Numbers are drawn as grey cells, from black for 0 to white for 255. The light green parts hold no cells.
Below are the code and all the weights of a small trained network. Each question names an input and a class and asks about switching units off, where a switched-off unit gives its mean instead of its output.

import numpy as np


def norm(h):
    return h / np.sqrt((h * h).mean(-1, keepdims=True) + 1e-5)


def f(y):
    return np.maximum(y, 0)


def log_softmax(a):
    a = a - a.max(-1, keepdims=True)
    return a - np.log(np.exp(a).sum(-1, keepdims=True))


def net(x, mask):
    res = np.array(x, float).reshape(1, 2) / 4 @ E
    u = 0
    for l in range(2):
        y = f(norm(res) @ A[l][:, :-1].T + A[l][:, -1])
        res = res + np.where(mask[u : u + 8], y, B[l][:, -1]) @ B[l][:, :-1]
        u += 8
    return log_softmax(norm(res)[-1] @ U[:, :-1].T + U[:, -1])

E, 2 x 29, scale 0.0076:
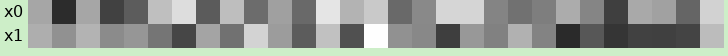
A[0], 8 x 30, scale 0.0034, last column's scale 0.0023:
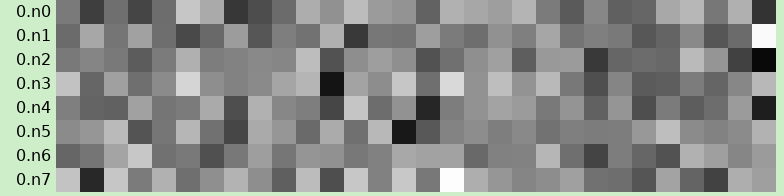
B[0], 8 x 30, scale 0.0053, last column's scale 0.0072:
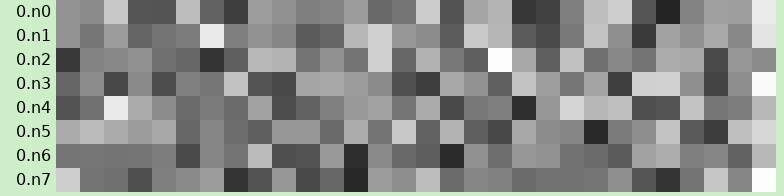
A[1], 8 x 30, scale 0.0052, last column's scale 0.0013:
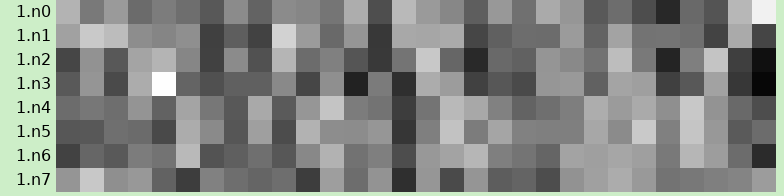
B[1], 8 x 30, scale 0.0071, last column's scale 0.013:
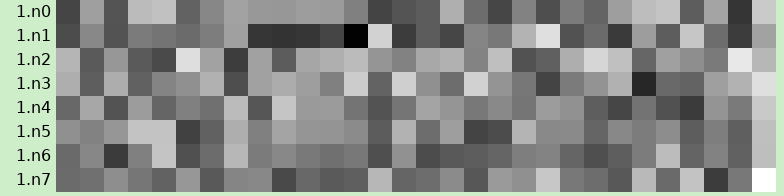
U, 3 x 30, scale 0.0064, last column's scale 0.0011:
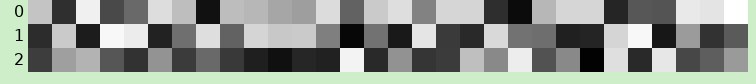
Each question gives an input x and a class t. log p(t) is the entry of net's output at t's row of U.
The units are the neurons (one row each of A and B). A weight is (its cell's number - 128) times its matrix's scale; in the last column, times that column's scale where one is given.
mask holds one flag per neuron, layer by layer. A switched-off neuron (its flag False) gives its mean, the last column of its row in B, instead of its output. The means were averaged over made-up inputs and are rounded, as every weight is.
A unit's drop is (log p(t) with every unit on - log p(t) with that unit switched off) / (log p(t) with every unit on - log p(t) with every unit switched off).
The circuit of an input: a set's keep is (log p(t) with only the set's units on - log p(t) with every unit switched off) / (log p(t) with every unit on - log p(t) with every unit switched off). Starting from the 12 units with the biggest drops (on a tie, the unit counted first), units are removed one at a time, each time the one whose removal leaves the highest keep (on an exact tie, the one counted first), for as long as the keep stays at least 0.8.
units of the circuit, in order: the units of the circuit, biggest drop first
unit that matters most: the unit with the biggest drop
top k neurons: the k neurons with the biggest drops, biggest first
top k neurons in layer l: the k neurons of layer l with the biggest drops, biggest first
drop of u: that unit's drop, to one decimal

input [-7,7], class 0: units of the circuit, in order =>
(1.n2)
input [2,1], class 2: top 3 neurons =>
(0.n7, 1.n3, 0.n3)
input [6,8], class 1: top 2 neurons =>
(1.n0, 1.n7)
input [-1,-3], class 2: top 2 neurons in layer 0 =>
(0.n5, 0.n3)
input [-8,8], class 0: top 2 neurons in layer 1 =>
(1.n2, 1.n3)
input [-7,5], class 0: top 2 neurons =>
(1.n3, 1.n2)
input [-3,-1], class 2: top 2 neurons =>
(0.n1, 1.n7)
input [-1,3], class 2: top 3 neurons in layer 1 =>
(1.n0, 1.n3, 1.n5)
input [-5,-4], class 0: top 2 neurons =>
(0.n3, 1.n3)
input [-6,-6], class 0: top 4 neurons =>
(0.n3, 1.n3, 1.n2, 1.n0)
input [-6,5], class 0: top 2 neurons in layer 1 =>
(1.n2, 1.n3)
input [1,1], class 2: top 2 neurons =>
(0.n7, 0.n3)
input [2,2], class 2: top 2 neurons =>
(0.n7, 1.n3)
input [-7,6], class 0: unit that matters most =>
1.n2
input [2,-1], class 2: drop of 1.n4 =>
0.0
